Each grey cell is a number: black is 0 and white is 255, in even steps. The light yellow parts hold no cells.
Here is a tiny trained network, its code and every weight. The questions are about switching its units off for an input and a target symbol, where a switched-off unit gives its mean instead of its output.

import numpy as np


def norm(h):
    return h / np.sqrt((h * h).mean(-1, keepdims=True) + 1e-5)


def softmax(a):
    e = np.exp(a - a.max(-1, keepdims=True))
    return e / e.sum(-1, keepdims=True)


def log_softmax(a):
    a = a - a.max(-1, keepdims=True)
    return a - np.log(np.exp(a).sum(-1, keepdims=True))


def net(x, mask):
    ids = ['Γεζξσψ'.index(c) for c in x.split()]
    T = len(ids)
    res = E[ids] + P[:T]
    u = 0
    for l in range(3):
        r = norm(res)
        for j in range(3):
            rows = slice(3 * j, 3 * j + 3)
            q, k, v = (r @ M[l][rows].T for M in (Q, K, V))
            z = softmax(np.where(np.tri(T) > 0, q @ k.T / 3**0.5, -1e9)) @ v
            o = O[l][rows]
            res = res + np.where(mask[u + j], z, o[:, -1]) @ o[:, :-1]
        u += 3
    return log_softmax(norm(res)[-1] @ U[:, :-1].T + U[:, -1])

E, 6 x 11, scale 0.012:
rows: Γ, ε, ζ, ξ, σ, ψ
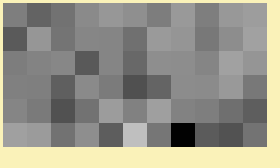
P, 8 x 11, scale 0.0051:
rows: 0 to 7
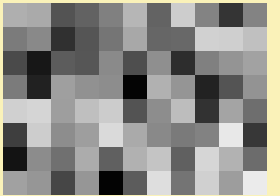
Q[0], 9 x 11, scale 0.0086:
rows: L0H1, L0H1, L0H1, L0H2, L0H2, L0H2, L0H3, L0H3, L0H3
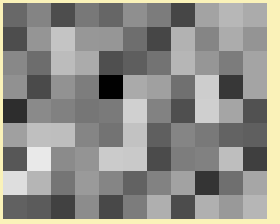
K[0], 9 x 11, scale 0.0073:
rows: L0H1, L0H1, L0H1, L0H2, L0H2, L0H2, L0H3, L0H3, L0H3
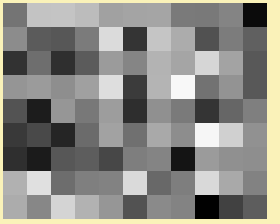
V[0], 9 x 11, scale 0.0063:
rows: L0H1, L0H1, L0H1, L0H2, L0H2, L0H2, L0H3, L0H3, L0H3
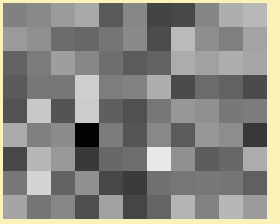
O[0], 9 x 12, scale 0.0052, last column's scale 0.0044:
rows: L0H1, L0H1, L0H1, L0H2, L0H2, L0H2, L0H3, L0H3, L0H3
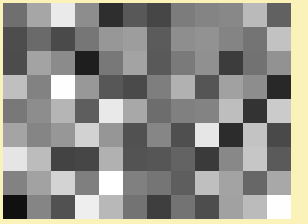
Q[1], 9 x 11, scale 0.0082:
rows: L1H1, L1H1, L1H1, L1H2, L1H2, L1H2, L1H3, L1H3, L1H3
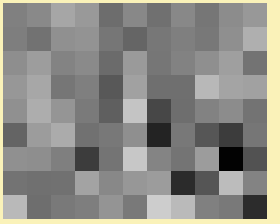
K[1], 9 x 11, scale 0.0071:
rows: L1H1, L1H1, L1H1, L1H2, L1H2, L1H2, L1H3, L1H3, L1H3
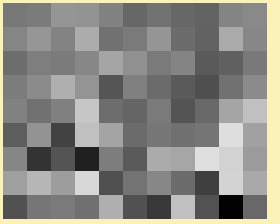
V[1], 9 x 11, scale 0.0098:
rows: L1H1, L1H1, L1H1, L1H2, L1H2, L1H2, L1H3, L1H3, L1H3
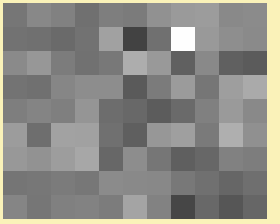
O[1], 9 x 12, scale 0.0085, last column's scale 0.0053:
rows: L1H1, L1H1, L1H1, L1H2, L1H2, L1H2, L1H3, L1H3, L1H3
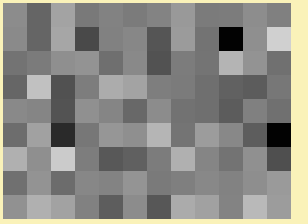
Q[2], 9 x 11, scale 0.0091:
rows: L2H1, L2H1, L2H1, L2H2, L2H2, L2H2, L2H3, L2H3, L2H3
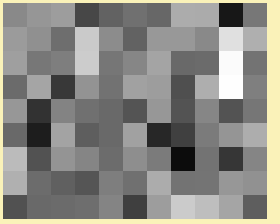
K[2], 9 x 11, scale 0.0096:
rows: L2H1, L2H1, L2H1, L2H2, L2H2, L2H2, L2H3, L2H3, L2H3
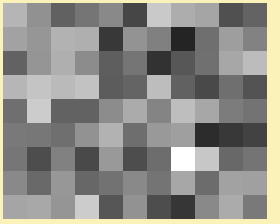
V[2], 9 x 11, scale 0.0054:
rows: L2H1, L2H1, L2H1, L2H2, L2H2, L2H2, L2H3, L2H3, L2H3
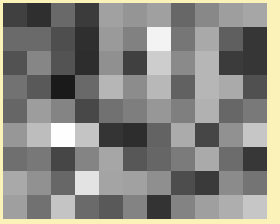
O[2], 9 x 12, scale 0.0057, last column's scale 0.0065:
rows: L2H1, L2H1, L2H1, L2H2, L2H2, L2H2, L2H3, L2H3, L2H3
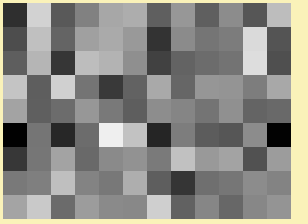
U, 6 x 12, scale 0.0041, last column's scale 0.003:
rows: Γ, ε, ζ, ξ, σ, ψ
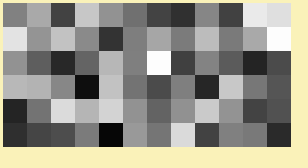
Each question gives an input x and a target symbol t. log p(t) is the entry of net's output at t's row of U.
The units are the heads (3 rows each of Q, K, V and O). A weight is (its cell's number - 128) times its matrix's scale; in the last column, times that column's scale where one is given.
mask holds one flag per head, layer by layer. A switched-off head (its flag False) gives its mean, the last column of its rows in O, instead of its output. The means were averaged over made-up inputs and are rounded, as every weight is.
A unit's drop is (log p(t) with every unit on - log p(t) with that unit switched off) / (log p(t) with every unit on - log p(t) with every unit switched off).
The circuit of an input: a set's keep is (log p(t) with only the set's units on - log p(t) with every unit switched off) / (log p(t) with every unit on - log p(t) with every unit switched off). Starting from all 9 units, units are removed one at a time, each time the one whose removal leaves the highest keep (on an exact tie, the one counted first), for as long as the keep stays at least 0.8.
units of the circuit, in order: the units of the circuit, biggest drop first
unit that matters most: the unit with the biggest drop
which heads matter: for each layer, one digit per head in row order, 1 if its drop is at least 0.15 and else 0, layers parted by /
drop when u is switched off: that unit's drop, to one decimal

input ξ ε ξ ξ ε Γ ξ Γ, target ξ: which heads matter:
011 / 000 / 000
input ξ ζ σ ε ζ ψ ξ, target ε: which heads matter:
000 / 001 / 000
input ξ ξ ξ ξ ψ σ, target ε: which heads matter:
000 / 001 / 000
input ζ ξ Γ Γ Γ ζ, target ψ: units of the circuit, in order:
[L0H3]
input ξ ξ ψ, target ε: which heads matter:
100 / 001 / 000
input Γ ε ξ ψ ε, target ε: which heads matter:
000 / 001 / 000
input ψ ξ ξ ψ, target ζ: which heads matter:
110 / 001 / 010
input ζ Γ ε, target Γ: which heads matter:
011 / 000 / 000
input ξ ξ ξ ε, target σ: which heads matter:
011 / 000 / 000
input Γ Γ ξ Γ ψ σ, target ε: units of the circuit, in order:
[L1H3; L0H1]
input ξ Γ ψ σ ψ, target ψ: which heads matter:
101 / 101 / 110
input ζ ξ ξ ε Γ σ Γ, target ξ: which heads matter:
001 / 000 / 000
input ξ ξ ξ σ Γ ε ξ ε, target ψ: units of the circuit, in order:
[L0H3; L0H2]
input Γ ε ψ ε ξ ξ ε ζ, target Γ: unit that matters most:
L0H2
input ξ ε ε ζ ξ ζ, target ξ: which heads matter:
001 / 000 / 000
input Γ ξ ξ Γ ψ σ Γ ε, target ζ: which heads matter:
111 / 001 / 110
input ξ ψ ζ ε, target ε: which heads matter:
010 / 001 / 000
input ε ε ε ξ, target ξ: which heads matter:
011 / 000 / 000
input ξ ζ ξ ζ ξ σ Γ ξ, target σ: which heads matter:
001 / 000 / 000
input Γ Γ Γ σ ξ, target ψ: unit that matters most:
L0H3
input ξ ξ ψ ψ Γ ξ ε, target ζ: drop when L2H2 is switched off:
0.4
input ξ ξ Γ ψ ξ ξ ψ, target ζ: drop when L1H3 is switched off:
0.5
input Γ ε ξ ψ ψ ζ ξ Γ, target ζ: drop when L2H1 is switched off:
0.3
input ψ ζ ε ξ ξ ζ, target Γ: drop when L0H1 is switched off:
0.3
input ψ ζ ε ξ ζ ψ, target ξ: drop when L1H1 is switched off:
0.1
